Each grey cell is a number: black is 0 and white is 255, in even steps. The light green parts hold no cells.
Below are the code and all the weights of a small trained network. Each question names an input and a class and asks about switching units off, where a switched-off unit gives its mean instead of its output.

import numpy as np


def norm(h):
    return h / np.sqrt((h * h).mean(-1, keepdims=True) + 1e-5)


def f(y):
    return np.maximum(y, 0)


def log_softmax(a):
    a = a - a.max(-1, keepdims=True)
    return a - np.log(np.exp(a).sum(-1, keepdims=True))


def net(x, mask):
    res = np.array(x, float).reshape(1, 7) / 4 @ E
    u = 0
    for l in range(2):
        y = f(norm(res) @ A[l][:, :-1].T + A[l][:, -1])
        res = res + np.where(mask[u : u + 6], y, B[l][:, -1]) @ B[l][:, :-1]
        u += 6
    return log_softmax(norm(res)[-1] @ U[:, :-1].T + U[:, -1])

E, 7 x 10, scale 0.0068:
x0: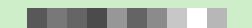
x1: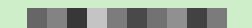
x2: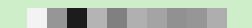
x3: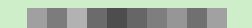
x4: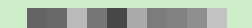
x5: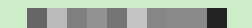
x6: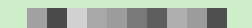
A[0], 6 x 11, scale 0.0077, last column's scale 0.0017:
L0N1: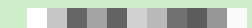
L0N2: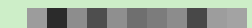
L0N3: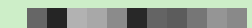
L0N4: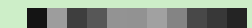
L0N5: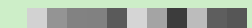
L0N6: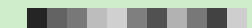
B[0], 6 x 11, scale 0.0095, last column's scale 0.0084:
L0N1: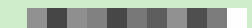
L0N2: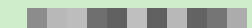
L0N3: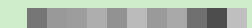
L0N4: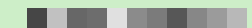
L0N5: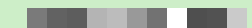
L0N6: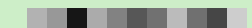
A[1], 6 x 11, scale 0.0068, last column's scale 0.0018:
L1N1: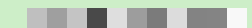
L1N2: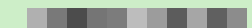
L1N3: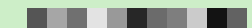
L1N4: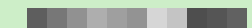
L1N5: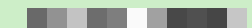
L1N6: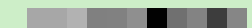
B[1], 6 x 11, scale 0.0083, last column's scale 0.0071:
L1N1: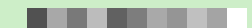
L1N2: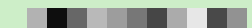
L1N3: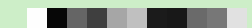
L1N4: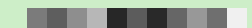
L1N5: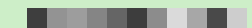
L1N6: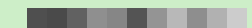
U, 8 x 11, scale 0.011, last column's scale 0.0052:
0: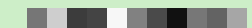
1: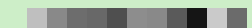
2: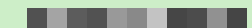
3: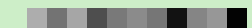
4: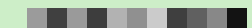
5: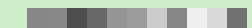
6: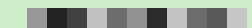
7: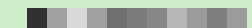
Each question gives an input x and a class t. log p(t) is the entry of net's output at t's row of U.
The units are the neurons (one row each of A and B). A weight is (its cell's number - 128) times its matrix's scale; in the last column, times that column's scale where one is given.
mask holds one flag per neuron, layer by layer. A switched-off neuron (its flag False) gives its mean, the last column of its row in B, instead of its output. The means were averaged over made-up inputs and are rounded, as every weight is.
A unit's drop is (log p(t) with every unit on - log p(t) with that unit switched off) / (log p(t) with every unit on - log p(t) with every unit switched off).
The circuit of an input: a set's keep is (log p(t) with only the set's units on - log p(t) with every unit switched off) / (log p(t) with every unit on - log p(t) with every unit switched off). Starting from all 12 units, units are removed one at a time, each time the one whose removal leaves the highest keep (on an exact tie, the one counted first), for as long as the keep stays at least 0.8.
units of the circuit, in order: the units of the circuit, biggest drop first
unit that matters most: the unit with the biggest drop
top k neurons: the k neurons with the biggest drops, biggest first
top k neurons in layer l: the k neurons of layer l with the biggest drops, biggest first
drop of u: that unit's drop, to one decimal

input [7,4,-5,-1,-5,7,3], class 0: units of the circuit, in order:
(L0N4, L0N1)
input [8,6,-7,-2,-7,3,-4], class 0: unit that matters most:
L0N4
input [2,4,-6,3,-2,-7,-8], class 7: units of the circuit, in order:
(L1N3, L0N6)
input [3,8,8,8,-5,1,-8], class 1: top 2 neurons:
(L0N5, L0N6)
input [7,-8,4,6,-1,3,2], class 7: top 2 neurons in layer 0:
(L0N5, L0N6)
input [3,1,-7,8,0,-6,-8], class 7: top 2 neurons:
(L0N3, L0N2)
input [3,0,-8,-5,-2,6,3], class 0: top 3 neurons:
(L0N4, L0N1, L0N5)
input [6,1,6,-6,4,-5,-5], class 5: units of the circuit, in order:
(L1N4, L0N5)
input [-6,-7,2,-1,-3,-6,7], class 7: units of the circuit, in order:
(L1N3, L0N6, L1N1)
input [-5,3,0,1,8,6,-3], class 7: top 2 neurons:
(L1N3, L0N6)
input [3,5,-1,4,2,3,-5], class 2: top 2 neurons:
(L0N6, L1N3)
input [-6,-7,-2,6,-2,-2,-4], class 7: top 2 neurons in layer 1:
(L1N3, L1N5)
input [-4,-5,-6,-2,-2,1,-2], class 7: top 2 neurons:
(L1N5, L1N6)
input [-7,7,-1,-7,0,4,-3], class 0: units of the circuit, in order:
(L0N4)
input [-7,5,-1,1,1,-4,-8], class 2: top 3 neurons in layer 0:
(L0N5, L0N4, L0N6)
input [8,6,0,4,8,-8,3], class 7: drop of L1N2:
0.0
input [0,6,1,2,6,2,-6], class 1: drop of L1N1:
0.1
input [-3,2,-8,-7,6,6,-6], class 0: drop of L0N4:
0.2
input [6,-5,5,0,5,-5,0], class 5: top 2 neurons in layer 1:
(L1N4, L1N5)
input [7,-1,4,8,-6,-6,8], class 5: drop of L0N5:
0.2
